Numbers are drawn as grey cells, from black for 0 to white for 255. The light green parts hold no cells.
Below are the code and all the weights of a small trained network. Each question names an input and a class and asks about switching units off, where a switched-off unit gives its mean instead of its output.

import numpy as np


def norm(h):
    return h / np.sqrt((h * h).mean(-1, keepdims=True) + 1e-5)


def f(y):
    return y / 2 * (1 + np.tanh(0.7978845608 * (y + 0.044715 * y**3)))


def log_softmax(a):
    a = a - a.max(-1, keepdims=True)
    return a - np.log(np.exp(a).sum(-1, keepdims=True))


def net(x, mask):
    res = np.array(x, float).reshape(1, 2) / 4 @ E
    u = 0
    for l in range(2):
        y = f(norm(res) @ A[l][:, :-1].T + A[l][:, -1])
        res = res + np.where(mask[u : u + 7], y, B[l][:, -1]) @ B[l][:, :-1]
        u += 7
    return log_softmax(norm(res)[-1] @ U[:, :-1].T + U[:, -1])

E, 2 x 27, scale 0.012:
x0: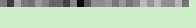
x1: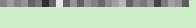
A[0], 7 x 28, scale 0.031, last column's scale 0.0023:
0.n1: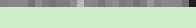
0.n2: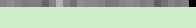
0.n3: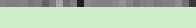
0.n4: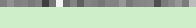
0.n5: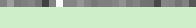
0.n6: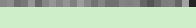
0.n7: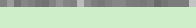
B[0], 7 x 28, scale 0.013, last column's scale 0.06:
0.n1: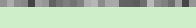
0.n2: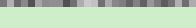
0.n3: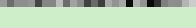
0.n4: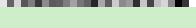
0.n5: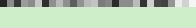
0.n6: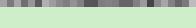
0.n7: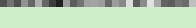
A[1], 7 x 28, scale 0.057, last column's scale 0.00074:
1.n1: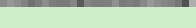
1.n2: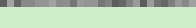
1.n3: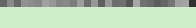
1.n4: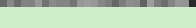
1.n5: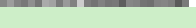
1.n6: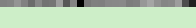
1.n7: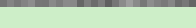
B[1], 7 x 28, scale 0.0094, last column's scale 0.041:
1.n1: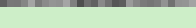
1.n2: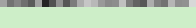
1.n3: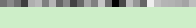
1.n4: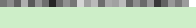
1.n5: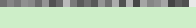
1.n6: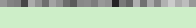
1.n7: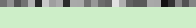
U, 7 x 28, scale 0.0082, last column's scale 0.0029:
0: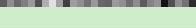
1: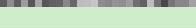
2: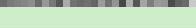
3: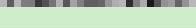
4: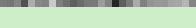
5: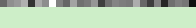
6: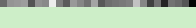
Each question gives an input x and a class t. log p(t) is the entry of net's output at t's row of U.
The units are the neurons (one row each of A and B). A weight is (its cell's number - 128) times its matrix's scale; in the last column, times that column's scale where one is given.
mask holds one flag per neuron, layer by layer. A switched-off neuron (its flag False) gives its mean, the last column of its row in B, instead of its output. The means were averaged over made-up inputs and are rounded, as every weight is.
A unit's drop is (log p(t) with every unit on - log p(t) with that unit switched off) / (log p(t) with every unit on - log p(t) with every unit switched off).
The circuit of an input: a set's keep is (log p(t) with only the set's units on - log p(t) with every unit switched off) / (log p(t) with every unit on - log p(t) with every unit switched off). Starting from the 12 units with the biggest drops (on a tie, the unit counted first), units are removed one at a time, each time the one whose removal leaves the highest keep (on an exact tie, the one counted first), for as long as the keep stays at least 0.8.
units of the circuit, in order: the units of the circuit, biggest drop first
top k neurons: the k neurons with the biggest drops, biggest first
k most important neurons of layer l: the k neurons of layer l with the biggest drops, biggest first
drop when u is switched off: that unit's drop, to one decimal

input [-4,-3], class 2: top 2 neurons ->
[0.n5 0.n6]
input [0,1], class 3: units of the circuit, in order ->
[0.n3]
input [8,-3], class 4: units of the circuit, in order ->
[0.n4 1.n3]
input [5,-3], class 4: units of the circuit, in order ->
[0.n4 1.n3]
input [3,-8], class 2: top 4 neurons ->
[0.n5 0.n2 0.n3 0.n7]
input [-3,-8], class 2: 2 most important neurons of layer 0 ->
[0.n5 0.n3]
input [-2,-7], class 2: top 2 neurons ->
[0.n5 0.n3]
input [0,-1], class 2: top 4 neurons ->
[0.n5 0.n3 0.n7 0.n2]
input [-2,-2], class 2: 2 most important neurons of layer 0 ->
[0.n5 0.n6]
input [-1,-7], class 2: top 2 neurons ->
[0.n5 0.n3]
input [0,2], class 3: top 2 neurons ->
[0.n4 0.n3]
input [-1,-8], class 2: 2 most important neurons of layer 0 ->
[0.n5 0.n3]
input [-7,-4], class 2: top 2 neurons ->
[0.n5 0.n6]
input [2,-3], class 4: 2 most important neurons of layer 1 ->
[1.n4 1.n5]
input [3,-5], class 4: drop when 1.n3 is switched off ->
0.0
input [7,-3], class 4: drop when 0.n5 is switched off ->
0.2
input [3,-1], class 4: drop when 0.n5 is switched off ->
0.1
